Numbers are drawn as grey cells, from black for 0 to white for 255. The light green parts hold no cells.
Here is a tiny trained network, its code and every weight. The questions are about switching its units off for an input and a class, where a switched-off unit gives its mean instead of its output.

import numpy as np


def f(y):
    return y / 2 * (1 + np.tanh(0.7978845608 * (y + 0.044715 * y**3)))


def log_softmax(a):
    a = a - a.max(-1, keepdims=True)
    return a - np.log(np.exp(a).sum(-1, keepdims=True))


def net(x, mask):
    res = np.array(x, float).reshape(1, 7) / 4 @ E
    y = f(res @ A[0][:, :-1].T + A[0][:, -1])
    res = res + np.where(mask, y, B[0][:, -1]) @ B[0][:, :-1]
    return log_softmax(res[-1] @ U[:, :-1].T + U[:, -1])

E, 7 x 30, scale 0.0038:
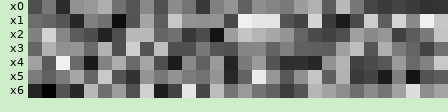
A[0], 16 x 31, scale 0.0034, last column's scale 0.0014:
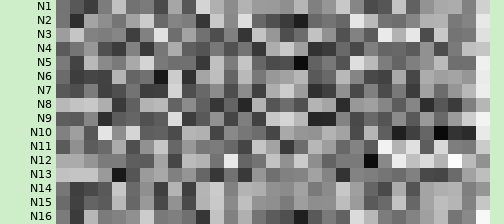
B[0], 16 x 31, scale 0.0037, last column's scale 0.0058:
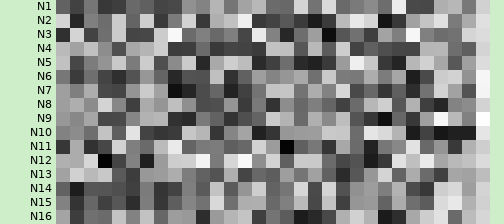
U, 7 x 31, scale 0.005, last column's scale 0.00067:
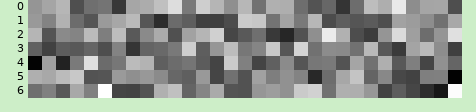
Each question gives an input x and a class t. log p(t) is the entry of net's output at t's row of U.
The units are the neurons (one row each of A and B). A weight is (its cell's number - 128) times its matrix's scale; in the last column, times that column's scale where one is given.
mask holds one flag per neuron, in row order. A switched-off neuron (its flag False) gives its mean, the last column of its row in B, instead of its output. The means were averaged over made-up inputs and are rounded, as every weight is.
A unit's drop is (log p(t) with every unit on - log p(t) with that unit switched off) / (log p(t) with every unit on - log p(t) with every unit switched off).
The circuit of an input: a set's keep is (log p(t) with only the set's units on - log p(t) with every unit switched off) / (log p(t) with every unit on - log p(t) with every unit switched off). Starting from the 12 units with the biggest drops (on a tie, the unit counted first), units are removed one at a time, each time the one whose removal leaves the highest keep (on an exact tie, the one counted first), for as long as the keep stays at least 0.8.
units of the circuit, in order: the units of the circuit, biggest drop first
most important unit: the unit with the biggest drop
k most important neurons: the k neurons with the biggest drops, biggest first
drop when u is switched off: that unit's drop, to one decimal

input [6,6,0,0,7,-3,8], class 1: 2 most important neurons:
(N9, N4)
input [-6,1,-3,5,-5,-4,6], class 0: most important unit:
N12
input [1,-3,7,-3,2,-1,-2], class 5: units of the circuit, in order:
(N13, N8)
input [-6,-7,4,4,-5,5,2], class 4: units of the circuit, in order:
(N3, N11)
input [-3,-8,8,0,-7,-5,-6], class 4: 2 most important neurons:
(N3, N11)
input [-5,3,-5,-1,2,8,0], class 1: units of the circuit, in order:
(N7, N9)
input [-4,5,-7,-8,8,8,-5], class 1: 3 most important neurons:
(N7, N4, N9)
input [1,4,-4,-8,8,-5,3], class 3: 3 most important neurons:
(N6, N14, N15)
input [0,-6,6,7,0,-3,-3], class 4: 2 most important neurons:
(N3, N11)
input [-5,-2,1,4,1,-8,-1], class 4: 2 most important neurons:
(N3, N11)
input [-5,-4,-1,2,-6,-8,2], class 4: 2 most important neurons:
(N11, N3)
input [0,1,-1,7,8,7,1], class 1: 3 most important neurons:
(N4, N7, N9)
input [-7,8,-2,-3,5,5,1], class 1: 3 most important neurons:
(N4, N9, N7)
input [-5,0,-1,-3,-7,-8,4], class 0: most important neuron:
(N12)
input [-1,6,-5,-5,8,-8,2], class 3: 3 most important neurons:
(N6, N14, N15)
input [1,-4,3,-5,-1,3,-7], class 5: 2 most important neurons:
(N8, N13)
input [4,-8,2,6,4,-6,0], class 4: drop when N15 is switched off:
0.1
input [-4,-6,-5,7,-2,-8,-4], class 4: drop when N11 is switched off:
0.2
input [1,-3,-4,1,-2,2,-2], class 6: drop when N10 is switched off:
0.4
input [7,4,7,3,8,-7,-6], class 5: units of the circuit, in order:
(N13)
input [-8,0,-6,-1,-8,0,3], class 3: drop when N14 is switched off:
0.4
